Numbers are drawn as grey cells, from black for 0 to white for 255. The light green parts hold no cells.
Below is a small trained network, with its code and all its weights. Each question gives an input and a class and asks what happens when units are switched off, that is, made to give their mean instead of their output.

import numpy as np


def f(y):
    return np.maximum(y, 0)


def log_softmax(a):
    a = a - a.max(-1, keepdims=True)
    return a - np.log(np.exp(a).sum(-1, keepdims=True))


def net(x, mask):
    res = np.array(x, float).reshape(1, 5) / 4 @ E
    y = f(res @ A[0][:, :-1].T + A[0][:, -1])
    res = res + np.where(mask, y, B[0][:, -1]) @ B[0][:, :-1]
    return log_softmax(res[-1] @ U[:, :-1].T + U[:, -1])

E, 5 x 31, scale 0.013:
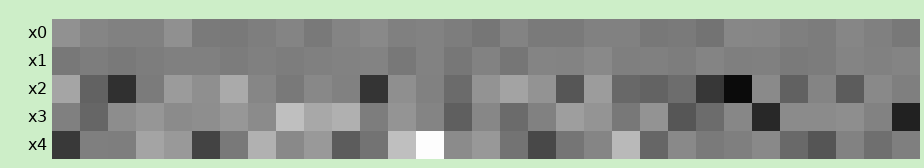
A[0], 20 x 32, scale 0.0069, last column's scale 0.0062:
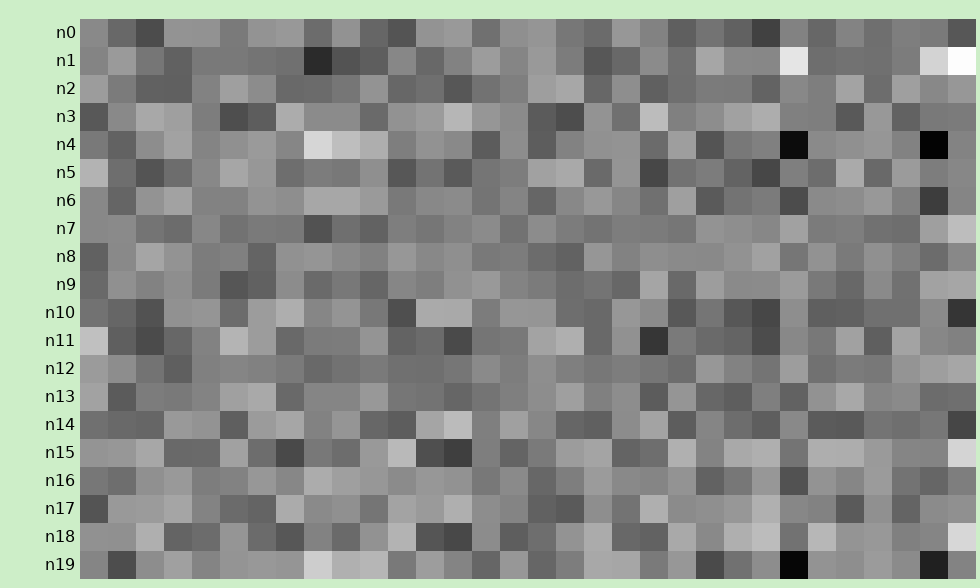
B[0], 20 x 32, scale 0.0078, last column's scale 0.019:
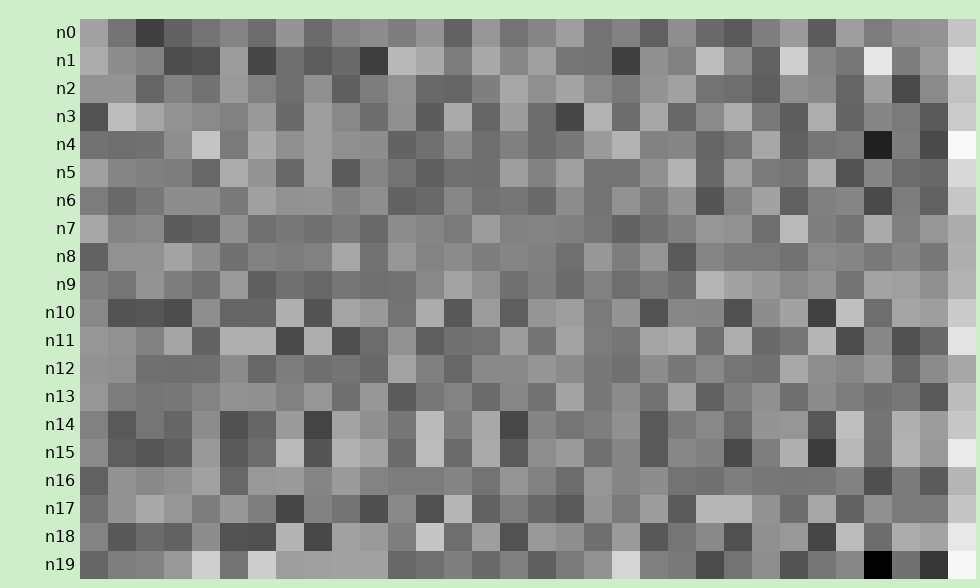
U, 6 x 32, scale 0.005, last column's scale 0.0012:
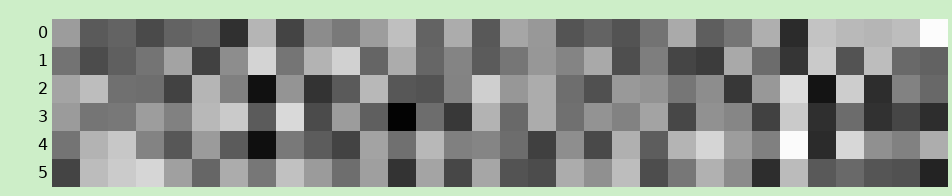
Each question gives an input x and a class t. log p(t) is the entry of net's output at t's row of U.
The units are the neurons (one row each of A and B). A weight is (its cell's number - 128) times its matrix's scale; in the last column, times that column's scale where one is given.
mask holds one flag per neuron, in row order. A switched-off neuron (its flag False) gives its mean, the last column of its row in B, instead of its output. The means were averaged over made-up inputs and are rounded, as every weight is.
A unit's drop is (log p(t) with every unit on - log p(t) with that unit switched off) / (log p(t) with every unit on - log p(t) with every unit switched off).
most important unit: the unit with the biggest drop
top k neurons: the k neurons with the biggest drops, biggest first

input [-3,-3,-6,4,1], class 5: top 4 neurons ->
[n3, n17, n10, n14]
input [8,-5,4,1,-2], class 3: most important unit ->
n1
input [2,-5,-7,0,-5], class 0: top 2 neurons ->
[n19, n4]
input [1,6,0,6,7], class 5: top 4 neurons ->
[n3, n15, n18, n17]
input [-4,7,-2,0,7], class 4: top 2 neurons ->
[n19, n4]
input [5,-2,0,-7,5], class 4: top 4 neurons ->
[n15, n18, n3, n17]
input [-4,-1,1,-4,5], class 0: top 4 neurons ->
[n11, n14, n10, n5]
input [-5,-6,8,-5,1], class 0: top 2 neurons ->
[n10, n14]
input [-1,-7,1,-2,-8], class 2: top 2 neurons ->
[n11, n5]
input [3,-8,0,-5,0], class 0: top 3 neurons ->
[n11, n3, n5]
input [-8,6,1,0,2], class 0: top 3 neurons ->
[n19, n4, n11]
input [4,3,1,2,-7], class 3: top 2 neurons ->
[n11, n5]
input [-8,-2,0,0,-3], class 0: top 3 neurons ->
[n19, n4, n3]
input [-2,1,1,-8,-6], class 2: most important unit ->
n11
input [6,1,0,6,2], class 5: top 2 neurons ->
[n15, n18]
